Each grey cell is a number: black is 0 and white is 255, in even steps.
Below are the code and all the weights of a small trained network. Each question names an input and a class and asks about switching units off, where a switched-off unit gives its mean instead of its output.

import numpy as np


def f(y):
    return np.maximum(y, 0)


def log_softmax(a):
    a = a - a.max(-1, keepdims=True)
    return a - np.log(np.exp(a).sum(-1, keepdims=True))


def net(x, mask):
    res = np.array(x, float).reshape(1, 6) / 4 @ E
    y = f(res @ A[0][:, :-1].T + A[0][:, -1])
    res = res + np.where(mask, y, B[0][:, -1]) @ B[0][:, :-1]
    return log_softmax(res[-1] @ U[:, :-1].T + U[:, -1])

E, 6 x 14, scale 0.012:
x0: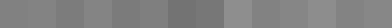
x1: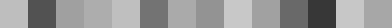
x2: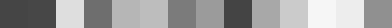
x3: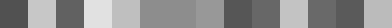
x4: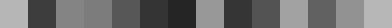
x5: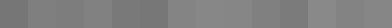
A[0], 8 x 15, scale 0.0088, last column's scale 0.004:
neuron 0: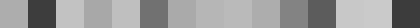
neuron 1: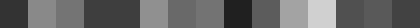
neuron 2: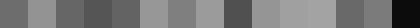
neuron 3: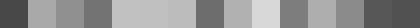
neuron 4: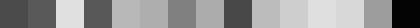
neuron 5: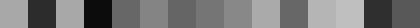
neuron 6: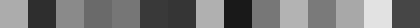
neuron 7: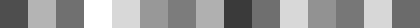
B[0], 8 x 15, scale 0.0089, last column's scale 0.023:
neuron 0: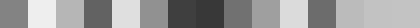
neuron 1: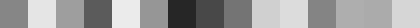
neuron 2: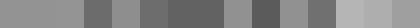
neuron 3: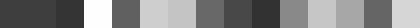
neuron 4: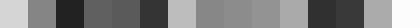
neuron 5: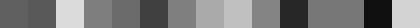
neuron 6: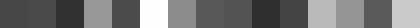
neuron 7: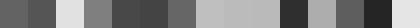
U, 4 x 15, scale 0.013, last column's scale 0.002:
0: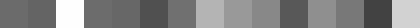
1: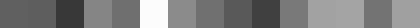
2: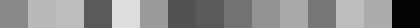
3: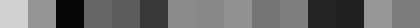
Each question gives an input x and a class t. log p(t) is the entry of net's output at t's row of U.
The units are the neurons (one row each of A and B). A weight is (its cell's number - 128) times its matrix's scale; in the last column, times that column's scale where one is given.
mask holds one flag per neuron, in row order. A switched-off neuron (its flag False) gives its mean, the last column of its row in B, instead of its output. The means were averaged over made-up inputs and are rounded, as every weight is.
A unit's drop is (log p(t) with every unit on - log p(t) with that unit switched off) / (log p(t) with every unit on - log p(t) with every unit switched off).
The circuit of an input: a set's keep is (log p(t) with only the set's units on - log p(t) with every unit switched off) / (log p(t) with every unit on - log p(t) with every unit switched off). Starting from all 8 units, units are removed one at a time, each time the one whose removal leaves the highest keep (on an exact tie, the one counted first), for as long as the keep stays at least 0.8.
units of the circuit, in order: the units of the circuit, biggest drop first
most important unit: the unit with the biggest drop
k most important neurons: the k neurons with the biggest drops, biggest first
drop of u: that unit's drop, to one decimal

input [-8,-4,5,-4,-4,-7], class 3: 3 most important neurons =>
neuron 4; neuron 7; neuron 6
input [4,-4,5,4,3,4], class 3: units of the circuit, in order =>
neuron 4
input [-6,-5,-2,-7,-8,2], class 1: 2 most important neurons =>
neuron 3; neuron 7
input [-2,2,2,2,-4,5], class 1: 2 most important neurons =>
neuron 3; neuron 5
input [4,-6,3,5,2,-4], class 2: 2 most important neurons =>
neuron 1; neuron 5
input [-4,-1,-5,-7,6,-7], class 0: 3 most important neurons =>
neuron 4; neuron 5; neuron 3
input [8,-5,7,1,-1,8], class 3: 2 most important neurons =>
neuron 4; neuron 0
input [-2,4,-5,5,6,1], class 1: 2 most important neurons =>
neuron 4; neuron 6
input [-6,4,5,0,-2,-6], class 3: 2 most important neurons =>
neuron 4; neuron 1
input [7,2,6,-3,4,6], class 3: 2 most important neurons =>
neuron 4; neuron 3
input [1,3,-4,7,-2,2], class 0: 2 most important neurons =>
neuron 4; neuron 7
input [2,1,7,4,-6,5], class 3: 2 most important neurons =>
neuron 4; neuron 6
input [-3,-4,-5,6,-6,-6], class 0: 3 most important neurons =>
neuron 4; neuron 6; neuron 7
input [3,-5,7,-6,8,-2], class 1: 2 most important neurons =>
neuron 6; neuron 7
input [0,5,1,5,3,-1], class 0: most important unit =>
neuron 7
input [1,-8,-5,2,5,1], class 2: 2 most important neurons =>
neuron 1; neuron 4
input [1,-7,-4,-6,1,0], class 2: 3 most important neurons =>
neuron 1; neuron 7; neuron 4
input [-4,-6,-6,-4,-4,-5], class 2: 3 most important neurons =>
neuron 4; neuron 7; neuron 1
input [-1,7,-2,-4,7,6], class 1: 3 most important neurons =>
neuron 6; neuron 1; neuron 7
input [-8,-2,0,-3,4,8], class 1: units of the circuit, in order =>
neuron 6
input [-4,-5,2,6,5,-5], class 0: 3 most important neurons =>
neuron 7; neuron 3; neuron 0
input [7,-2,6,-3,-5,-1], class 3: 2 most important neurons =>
neuron 4; neuron 6
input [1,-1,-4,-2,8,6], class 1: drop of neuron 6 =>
0.3
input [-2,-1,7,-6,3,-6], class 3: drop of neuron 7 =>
0.5
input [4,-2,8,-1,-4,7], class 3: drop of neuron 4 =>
1.5
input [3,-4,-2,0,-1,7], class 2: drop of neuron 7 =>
0.1
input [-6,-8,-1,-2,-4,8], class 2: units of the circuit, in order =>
neuron 1
